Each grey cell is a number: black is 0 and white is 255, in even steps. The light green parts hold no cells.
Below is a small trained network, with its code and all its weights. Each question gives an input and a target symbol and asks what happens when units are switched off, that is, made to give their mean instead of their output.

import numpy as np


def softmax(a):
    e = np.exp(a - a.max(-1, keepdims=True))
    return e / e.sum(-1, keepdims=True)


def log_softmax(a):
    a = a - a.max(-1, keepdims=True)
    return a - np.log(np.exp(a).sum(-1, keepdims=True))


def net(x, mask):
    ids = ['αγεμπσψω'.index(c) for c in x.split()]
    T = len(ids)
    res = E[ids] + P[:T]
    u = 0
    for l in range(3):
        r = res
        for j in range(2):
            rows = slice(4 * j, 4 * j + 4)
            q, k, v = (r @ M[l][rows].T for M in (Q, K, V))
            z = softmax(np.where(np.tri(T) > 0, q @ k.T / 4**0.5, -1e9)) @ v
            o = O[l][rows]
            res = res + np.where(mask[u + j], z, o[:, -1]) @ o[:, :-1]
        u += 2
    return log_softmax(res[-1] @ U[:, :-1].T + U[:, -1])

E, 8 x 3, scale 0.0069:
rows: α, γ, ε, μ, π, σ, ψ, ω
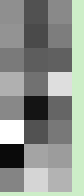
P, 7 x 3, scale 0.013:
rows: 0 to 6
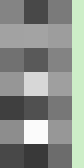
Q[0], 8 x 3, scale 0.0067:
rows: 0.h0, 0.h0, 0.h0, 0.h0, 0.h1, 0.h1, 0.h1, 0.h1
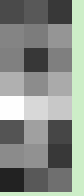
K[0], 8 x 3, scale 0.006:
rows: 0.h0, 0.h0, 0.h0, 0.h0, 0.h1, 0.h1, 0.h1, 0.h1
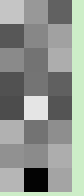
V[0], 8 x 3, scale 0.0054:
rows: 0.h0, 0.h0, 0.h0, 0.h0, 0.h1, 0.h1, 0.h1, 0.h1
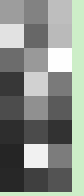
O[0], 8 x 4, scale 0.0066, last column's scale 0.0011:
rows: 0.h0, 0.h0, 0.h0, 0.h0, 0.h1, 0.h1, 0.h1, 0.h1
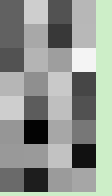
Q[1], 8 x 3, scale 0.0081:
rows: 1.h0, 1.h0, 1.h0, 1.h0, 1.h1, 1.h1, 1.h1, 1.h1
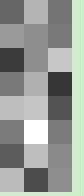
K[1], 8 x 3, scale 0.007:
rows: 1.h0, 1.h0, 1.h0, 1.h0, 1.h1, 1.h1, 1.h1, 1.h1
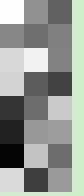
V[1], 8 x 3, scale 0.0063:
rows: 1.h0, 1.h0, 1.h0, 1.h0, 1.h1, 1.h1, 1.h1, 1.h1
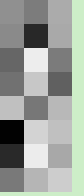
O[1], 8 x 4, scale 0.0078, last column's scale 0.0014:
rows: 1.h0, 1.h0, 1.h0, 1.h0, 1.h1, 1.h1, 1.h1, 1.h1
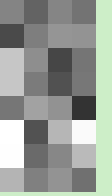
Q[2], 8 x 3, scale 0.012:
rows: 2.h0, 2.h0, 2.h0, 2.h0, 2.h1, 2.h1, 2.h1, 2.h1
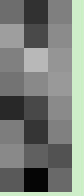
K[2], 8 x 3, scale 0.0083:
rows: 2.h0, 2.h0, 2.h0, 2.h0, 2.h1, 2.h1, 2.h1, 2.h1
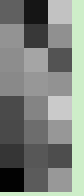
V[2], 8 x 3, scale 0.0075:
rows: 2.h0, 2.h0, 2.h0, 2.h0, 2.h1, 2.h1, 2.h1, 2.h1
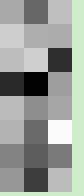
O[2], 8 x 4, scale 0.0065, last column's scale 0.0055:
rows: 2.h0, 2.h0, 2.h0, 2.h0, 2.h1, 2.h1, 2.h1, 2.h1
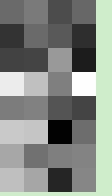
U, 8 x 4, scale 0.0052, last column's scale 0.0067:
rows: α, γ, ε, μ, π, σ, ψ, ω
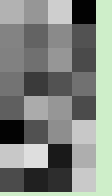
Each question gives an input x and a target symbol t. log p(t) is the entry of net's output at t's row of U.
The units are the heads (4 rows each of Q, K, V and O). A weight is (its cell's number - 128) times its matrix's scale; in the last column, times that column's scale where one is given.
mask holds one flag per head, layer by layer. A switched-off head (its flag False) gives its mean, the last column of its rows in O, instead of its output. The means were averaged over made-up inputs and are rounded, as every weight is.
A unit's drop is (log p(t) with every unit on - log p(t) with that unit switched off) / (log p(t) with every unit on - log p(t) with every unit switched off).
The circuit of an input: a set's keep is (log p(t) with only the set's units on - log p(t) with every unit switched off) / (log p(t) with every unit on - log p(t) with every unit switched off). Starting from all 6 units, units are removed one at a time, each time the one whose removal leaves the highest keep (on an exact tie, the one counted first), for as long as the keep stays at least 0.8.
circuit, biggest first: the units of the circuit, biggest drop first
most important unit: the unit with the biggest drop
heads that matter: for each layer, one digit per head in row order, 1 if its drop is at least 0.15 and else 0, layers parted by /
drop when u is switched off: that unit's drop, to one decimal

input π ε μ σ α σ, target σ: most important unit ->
2.h0
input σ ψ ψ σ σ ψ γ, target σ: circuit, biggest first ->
[1.h1; 2.h1; 0.h0]
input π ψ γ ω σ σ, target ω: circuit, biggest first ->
[2.h0; 1.h1; 0.h1]
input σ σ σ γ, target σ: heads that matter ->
00 / 00 / 11
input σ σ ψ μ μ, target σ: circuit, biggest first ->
[2.h1; 1.h1; 0.h0]
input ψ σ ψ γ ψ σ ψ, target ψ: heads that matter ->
11 / 10 / 11
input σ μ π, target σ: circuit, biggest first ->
[2.h1; 1.h1]
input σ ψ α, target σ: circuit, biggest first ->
[1.h1; 2.h1; 0.h0]
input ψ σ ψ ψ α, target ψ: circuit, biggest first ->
[0.h1; 1.h0; 2.h0; 2.h1]
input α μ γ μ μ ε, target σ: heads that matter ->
01 / 00 / 10
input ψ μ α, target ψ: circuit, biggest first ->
[0.h1; 2.h0; 2.h1; 1.h0]
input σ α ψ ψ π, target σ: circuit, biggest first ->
[1.h1; 2.h1]
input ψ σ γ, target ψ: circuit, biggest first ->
[0.h1; 2.h0; 1.h0; 2.h1]
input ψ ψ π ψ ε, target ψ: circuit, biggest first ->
[2.h0; 1.h0; 0.h1; 2.h1]
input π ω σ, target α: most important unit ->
2.h0
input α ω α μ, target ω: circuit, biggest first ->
[2.h0; 0.h1; 1.h1; 1.h0]
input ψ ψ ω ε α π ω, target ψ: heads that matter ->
11 / 10 / 01
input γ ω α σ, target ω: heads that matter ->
01 / 01 / 10
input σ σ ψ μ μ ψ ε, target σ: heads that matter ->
11 / 01 / 01
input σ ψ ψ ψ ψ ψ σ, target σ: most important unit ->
1.h1
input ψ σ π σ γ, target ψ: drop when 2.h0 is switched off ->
1.0
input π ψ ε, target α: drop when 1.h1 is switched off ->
1.0
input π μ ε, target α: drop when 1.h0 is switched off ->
0.4
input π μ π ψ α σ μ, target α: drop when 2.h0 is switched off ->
1.1
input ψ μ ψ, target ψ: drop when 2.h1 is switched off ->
0.5
